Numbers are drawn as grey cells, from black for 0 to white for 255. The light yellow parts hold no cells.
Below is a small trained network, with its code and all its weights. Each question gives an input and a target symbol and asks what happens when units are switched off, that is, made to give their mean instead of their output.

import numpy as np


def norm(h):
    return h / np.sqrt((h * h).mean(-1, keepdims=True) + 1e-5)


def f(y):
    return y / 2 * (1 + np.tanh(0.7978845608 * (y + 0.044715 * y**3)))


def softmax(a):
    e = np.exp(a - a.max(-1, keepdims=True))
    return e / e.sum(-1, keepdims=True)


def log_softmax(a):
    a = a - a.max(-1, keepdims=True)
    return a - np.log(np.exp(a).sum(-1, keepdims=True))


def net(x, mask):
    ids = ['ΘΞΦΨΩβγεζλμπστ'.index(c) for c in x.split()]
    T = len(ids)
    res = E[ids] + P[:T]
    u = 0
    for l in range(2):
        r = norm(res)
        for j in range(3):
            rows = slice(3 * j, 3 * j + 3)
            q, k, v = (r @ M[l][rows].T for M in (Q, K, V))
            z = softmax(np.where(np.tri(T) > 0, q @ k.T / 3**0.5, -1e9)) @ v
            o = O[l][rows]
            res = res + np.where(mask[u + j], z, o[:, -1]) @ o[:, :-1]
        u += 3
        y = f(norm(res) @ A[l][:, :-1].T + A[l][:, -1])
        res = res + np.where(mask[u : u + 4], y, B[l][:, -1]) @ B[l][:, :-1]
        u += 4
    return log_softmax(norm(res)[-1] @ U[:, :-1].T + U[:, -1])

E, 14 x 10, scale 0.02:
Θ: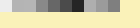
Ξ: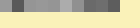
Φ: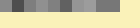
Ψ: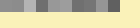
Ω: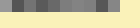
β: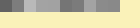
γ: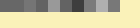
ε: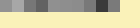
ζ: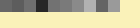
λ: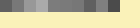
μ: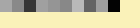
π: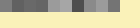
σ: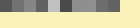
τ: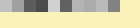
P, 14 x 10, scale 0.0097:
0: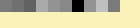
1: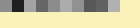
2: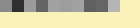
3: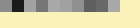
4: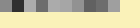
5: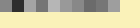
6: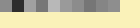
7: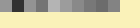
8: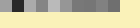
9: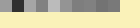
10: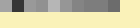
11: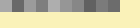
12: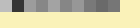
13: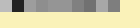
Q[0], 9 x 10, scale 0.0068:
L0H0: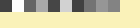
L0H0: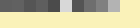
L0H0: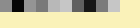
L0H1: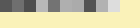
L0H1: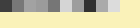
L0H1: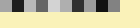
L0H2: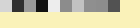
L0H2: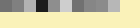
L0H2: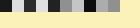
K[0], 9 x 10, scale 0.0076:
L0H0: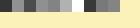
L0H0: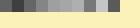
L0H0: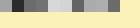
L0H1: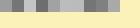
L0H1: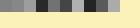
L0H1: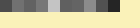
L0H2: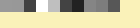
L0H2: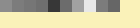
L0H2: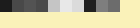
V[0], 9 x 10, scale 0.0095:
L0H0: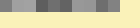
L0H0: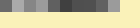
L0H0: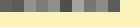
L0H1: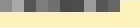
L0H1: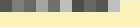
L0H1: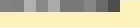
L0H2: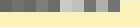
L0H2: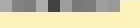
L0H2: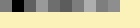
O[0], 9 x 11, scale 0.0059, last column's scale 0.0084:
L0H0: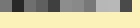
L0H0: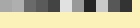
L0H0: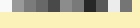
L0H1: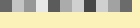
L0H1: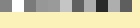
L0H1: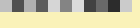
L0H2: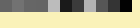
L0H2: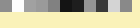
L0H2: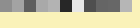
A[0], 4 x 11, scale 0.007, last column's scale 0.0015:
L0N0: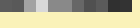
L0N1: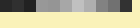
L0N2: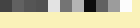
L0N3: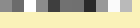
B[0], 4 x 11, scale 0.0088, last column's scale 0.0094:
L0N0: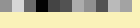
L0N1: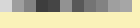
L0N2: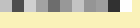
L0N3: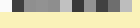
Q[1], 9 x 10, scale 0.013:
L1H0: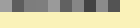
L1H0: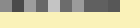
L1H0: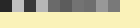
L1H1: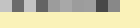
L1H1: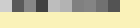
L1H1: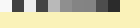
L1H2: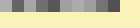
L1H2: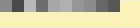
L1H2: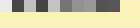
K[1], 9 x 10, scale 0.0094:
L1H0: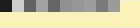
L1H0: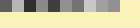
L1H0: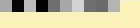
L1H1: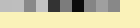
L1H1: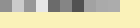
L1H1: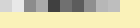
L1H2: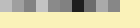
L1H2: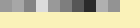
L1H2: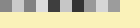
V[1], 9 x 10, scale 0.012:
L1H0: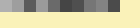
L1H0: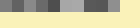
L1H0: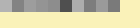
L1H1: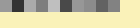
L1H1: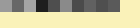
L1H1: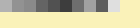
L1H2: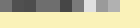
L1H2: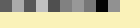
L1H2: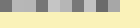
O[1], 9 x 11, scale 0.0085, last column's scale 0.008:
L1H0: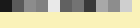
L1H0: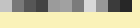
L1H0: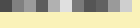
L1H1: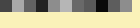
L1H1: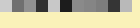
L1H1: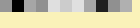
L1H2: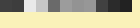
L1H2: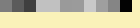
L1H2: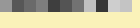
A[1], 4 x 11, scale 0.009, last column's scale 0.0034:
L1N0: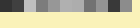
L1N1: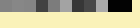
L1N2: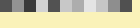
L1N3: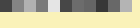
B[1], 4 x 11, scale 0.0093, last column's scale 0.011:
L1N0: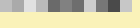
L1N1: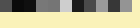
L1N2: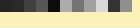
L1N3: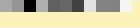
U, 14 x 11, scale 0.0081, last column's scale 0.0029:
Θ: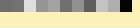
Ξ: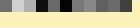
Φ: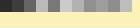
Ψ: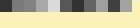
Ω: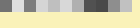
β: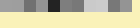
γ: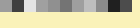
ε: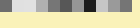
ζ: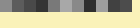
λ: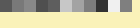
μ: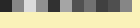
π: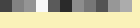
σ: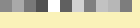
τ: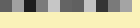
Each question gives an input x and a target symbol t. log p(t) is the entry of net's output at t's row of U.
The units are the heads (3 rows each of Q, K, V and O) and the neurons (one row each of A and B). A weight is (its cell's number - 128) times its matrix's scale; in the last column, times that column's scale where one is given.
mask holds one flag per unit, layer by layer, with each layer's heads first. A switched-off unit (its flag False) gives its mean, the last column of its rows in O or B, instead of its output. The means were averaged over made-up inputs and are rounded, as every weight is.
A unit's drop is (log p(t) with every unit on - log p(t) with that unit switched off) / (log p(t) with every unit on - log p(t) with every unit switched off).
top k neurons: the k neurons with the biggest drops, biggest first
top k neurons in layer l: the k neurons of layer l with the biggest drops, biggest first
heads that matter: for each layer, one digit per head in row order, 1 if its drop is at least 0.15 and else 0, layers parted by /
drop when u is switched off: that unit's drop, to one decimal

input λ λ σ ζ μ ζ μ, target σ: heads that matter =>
100 / 001
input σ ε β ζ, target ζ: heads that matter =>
001 / 010
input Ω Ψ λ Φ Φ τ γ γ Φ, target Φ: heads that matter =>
011 / 011
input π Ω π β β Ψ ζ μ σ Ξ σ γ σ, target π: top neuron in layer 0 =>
L0N2
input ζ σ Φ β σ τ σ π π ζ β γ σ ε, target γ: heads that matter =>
010 / 001
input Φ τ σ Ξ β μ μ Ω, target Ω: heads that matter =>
001 / 010
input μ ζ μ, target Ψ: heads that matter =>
001 / 100
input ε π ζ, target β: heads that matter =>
010 / 010
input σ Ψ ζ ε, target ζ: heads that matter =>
000 / 010
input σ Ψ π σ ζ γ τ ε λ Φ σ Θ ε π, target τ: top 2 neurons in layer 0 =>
L0N2; L0N3
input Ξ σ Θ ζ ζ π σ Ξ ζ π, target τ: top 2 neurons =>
L1N3; L0N3
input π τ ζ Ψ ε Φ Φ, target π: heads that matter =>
010 / 000
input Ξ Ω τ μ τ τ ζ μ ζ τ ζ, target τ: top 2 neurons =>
L1N3; L0N0
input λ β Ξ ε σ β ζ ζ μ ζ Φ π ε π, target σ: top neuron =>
L0N0
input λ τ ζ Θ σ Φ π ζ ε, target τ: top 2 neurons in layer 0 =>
L0N0; L0N3
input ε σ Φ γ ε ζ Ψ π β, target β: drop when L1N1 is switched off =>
0.0
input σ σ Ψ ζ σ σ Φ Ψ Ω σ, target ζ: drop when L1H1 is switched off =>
0.2
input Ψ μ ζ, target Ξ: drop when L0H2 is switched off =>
0.1
